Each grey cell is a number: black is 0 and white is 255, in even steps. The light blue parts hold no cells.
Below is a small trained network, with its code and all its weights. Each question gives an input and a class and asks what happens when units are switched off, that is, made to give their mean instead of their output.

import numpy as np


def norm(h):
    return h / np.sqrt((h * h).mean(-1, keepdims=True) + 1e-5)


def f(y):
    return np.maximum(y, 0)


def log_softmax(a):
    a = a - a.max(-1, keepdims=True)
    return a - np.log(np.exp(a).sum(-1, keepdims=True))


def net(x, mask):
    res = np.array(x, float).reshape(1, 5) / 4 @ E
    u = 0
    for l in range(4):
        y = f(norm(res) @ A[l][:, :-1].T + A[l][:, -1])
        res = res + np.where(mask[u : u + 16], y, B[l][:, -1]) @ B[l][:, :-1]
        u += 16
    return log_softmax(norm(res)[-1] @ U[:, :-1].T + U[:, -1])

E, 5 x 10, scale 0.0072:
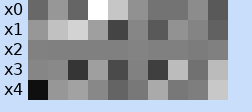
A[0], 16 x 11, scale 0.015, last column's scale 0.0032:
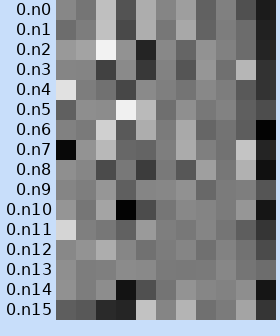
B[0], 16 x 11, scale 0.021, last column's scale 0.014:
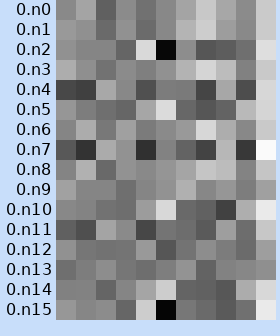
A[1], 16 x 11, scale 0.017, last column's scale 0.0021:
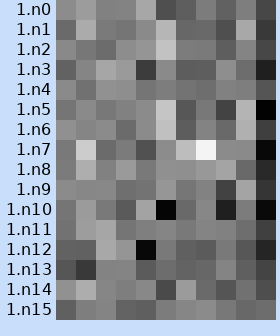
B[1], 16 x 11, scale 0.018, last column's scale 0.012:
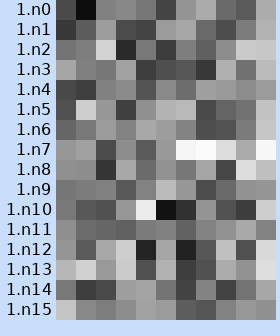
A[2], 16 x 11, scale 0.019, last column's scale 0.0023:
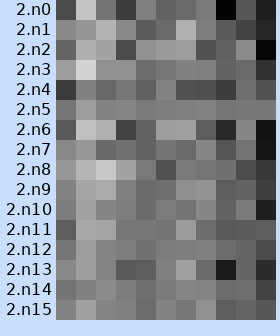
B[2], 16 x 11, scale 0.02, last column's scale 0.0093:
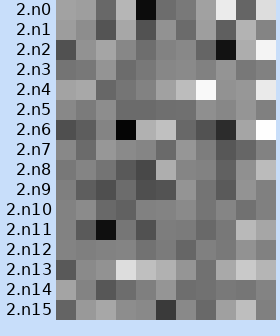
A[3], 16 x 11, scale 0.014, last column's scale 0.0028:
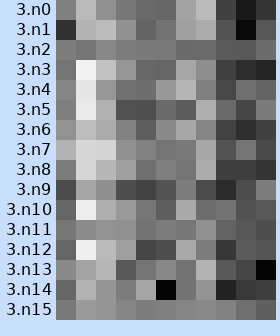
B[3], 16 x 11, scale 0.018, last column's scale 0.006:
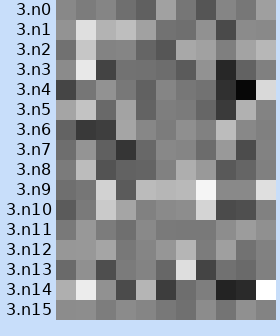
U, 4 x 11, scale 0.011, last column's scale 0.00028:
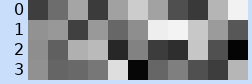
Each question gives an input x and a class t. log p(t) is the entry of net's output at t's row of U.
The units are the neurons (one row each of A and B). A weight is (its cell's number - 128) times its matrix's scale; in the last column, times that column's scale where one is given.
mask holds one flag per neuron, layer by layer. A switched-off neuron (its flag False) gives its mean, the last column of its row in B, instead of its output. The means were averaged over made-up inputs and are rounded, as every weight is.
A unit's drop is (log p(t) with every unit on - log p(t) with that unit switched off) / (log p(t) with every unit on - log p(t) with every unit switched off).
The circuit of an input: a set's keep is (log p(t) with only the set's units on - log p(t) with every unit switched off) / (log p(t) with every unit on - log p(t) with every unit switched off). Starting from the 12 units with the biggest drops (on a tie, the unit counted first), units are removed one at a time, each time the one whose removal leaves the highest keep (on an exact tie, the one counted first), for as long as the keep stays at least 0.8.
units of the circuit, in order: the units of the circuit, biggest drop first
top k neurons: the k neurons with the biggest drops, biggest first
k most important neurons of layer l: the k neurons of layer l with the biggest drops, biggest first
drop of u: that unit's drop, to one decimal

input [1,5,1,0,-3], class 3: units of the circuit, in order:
0.n2
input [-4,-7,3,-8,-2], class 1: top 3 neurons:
0.n1, 0.n0, 0.n6
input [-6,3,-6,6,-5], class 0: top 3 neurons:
0.n10, 0.n14, 0.n7
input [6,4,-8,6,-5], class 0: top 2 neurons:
0.n5, 0.n7
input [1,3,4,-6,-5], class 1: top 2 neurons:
0.n0, 0.n7
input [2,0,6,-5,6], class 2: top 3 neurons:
0.n7, 0.n3, 0.n8
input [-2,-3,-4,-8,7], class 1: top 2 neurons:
0.n1, 0.n6
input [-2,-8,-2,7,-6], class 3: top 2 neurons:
0.n15, 0.n7
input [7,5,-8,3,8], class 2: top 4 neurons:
0.n7, 0.n10, 0.n14, 1.n12
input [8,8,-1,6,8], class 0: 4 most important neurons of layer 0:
0.n5, 0.n15, 0.n4, 0.n11
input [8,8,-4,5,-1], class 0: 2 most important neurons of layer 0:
0.n5, 0.n15
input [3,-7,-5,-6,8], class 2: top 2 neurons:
0.n7, 0.n2
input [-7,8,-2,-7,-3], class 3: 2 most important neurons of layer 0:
0.n2, 0.n5
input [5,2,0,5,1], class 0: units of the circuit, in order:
0.n5
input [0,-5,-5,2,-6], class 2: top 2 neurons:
0.n4, 0.n2
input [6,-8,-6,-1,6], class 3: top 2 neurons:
0.n15, 0.n10
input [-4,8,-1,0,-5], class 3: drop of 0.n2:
1.2
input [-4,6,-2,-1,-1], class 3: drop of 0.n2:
1.0
